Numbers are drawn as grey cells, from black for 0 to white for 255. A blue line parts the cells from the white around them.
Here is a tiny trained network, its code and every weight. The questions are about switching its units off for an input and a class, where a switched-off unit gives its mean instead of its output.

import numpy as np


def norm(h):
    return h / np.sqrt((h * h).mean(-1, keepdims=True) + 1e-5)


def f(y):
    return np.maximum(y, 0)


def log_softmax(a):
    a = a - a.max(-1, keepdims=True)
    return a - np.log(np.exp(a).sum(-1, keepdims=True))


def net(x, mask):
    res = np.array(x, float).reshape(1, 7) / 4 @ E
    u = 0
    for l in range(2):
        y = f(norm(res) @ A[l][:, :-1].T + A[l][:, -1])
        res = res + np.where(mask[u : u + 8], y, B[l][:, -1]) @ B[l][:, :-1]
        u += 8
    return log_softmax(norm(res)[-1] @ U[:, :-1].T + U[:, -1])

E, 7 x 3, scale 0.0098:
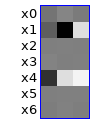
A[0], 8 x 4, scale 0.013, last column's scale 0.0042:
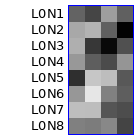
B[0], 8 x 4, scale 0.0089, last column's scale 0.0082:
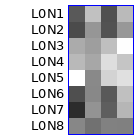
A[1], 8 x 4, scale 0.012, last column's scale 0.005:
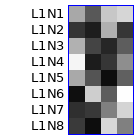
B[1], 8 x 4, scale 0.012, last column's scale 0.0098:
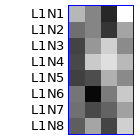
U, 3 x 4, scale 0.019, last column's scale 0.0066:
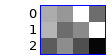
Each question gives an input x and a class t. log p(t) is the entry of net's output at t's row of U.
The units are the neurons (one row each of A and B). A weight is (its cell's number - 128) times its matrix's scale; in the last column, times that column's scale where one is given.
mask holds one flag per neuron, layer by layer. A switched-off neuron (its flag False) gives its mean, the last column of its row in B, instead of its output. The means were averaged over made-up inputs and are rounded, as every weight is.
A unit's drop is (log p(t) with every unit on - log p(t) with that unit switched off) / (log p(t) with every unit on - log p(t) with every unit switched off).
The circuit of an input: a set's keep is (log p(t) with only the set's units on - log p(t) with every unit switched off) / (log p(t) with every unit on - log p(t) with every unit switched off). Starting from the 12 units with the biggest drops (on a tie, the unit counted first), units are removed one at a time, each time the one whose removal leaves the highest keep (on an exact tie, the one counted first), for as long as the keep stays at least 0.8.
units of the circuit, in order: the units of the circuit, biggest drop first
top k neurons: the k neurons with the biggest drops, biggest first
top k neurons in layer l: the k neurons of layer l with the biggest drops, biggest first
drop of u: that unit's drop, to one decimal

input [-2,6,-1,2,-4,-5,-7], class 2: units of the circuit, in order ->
L0N5, L1N8
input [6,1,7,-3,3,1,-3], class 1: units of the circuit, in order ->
L1N4
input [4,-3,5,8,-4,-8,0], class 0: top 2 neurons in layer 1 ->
L1N1, L1N8
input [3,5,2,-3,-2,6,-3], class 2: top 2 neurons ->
L0N5, L1N8
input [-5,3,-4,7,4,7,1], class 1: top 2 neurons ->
L1N1, L1N4
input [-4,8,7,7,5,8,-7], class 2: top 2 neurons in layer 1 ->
L1N8, L1N6
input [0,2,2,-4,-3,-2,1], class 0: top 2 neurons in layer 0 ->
L0N7, L0N6
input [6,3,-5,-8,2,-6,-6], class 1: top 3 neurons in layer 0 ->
L0N5, L0N3, L0N4
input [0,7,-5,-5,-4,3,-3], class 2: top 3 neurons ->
L0N5, L1N8, L1N4
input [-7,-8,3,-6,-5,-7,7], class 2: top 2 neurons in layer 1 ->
L1N1, L1N5
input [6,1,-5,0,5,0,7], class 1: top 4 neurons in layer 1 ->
L1N4, L1N1, L1N3, L1N5
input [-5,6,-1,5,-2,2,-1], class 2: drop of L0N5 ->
0.1
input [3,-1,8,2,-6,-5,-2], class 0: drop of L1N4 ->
0.2
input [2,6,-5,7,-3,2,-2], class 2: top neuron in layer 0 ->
L0N5
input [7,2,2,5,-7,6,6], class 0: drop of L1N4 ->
0.3
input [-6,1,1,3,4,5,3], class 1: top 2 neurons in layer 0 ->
L0N3, L0N4
